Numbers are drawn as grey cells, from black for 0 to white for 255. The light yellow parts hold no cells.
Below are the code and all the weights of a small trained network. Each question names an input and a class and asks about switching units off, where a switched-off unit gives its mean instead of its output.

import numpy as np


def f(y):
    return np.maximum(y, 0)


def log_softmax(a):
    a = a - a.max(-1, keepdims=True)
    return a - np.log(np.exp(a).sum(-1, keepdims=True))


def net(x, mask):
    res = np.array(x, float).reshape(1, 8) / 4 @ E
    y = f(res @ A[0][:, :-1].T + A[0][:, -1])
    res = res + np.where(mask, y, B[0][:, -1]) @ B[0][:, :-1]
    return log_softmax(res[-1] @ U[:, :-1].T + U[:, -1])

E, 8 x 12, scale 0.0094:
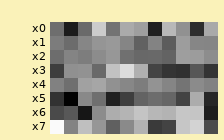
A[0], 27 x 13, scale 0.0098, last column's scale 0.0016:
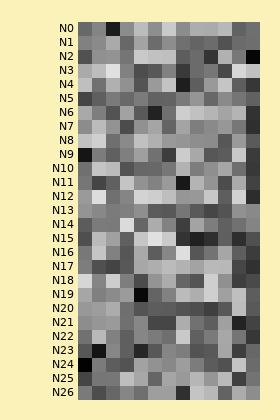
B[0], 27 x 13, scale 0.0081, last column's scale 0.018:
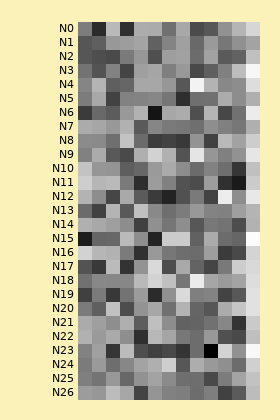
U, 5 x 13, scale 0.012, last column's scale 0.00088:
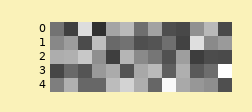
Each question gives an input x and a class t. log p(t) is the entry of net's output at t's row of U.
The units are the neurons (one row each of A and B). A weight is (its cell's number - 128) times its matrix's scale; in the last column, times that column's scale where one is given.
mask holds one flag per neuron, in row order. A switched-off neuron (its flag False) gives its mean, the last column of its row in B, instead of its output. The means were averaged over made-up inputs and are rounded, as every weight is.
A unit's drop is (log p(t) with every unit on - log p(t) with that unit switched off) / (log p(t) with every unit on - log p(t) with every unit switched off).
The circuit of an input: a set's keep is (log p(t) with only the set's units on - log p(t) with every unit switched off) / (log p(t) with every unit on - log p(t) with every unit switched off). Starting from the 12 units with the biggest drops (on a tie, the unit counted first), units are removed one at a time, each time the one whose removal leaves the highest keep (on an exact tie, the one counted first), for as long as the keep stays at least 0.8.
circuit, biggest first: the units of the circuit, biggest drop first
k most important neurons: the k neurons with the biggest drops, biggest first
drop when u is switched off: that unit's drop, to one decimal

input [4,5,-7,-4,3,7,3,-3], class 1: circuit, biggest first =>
(N23)
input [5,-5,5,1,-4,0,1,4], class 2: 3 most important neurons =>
(N11; N9; N26)
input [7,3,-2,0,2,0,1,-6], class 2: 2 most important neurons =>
(N11; N26)
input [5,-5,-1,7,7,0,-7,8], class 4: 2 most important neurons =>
(N4; N18)
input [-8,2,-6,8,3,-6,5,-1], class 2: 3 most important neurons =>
(N16; N22; N6)
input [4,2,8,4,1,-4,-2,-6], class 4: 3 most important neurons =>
(N9; N23; N24)
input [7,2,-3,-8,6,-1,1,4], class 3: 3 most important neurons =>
(N19; N6; N16)
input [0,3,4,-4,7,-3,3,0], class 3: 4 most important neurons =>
(N23; N6; N20; N3)
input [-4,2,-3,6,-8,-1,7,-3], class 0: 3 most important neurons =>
(N17; N0; N6)
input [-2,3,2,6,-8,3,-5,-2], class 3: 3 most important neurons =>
(N15; N17; N0)
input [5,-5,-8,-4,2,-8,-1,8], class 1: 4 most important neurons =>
(N12; N8; N9; N24)
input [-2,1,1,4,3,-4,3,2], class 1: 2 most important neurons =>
(N12; N6)
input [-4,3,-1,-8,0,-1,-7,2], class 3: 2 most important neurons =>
(N19; N6)
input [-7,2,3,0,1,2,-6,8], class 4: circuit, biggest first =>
(N18)
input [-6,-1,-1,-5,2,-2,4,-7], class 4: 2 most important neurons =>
(N9; N11)
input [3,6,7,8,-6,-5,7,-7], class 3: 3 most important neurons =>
(N15; N2; N20)
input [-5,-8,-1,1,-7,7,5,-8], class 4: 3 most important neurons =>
(N9; N24; N12)
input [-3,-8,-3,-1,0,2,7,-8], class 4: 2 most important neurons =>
(N9; N24)
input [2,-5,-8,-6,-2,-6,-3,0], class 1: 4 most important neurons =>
(N12; N8; N15; N2)
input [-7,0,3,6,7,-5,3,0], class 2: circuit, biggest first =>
(N16)
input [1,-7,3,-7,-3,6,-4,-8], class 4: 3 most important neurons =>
(N9; N15; N24)
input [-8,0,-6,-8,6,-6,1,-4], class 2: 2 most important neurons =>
(N16; N22)
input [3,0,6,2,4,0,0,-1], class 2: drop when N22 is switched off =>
0.0
